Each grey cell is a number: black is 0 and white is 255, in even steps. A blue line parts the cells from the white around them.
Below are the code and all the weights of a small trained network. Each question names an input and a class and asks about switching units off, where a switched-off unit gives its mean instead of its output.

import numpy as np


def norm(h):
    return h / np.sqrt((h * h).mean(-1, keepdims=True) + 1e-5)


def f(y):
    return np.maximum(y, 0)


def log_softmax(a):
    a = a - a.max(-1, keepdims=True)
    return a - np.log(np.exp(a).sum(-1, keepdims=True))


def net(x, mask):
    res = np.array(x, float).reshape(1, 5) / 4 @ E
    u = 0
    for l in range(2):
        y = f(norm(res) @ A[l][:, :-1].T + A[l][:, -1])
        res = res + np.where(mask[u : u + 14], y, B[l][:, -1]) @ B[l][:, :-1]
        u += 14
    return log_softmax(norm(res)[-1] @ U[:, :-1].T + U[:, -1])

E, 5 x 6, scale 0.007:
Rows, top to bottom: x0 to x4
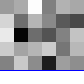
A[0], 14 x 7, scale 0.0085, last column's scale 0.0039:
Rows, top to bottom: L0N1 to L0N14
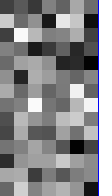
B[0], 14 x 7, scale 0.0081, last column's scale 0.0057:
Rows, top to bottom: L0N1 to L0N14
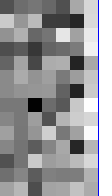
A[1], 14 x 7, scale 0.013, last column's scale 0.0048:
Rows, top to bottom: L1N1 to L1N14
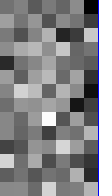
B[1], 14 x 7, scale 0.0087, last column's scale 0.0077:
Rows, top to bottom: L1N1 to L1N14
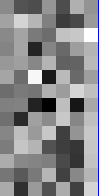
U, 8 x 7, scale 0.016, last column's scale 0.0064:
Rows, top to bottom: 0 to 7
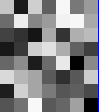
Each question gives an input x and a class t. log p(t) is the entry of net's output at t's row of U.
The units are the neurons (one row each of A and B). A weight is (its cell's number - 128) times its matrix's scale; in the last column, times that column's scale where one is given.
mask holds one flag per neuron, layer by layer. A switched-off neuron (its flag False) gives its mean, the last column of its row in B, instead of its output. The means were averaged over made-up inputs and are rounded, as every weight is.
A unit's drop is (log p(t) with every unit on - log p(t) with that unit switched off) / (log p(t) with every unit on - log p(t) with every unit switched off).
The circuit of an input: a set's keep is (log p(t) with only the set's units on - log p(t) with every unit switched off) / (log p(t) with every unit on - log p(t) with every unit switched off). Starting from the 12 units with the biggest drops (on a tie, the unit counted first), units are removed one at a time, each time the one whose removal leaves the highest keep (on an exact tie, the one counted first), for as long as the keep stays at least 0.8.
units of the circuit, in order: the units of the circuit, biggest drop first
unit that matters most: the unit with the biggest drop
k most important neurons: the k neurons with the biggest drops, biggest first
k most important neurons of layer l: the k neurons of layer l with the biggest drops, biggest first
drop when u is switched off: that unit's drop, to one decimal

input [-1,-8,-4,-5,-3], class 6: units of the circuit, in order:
[L1N11 L0N12]
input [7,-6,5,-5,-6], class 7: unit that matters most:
L0N12
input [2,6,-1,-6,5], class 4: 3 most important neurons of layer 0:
[L0N11 L0N9 L0N5]
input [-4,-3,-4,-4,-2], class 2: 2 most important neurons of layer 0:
[L0N1 L0N4]
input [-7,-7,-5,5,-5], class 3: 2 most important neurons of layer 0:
[L0N8 L0N4]
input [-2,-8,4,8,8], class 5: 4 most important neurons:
[L0N2 L0N7 L1N3 L1N12]
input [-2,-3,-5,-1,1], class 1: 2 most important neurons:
[L0N3 L0N14]
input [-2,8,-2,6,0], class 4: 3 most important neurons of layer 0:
[L0N5 L0N11 L0N10]
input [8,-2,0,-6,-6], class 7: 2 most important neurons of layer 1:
[L1N11 L1N3]
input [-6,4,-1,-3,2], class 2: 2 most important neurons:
[L0N4 L0N7]
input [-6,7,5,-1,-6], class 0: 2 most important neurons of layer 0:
[L0N8 L0N6]
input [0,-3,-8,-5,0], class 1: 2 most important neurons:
[L0N3 L0N12]
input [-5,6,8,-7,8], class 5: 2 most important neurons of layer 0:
[L0N2 L0N8]
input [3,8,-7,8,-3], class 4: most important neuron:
[L0N5]
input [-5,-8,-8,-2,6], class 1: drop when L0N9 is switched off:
0.1
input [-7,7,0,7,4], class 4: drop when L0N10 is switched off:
0.2
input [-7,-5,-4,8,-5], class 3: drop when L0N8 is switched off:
0.2
